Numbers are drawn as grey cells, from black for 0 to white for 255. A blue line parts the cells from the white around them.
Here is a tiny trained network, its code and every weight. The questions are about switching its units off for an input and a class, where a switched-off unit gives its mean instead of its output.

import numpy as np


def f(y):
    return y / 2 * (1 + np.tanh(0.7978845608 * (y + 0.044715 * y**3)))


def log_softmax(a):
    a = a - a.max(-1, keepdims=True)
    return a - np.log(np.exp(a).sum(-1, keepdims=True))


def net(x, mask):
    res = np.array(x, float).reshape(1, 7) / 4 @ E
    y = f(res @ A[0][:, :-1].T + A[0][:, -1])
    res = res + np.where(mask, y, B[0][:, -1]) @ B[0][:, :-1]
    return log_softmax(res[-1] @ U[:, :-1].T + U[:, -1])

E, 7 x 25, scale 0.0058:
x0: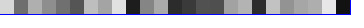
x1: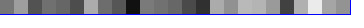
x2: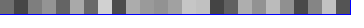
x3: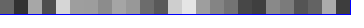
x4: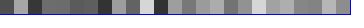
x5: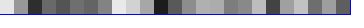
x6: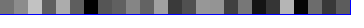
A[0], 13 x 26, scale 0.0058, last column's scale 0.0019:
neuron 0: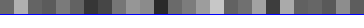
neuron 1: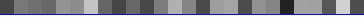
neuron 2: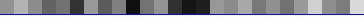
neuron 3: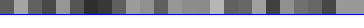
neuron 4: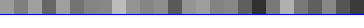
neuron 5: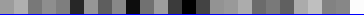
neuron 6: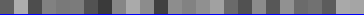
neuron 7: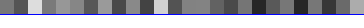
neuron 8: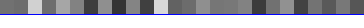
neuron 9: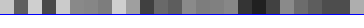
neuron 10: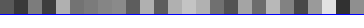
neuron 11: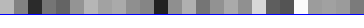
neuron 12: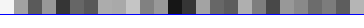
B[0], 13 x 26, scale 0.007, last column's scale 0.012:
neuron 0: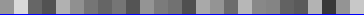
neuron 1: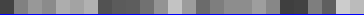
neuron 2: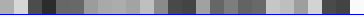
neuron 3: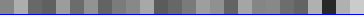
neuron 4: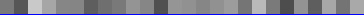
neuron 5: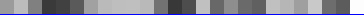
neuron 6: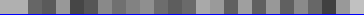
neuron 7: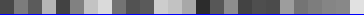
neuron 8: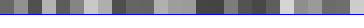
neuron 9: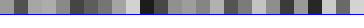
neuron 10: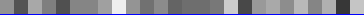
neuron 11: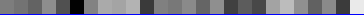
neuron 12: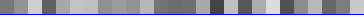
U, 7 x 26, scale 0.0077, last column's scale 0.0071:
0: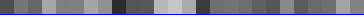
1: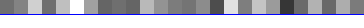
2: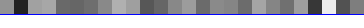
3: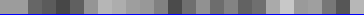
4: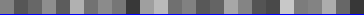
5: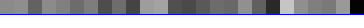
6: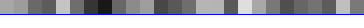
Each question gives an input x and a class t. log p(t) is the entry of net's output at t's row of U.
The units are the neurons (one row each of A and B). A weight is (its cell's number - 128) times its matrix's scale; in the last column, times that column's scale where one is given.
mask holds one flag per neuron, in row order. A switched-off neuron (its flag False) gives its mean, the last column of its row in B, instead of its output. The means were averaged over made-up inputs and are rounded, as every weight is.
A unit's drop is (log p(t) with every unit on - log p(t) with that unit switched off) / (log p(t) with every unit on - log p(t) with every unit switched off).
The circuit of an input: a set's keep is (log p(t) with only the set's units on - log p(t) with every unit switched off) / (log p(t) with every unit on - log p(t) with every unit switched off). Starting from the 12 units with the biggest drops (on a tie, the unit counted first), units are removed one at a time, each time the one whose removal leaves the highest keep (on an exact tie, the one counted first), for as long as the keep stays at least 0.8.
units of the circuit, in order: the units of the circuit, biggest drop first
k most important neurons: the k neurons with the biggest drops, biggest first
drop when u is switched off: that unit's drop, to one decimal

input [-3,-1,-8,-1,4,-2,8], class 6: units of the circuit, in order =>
[neuron 0]
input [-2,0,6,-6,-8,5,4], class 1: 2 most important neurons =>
[neuron 12; neuron 11]
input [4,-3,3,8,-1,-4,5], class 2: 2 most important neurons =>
[neuron 9; neuron 10]
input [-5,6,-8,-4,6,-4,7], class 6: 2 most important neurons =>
[neuron 0; neuron 3]
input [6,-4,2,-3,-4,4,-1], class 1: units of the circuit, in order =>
[neuron 12; neuron 11; neuron 2]
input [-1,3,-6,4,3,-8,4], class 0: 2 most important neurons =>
[neuron 1; neuron 7]
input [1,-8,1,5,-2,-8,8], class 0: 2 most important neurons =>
[neuron 7; neuron 8]
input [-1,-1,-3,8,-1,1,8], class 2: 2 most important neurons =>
[neuron 9; neuron 4]
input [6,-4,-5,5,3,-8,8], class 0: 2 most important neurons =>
[neuron 7; neuron 8]
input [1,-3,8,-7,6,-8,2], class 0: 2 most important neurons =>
[neuron 5; neuron 2]
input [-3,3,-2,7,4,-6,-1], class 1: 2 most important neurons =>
[neuron 11; neuron 7]
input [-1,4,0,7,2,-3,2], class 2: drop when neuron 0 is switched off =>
0.1
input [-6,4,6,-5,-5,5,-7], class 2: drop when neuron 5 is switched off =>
0.4
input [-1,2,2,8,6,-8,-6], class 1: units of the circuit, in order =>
[neuron 1]
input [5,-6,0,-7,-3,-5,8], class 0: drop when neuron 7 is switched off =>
0.9
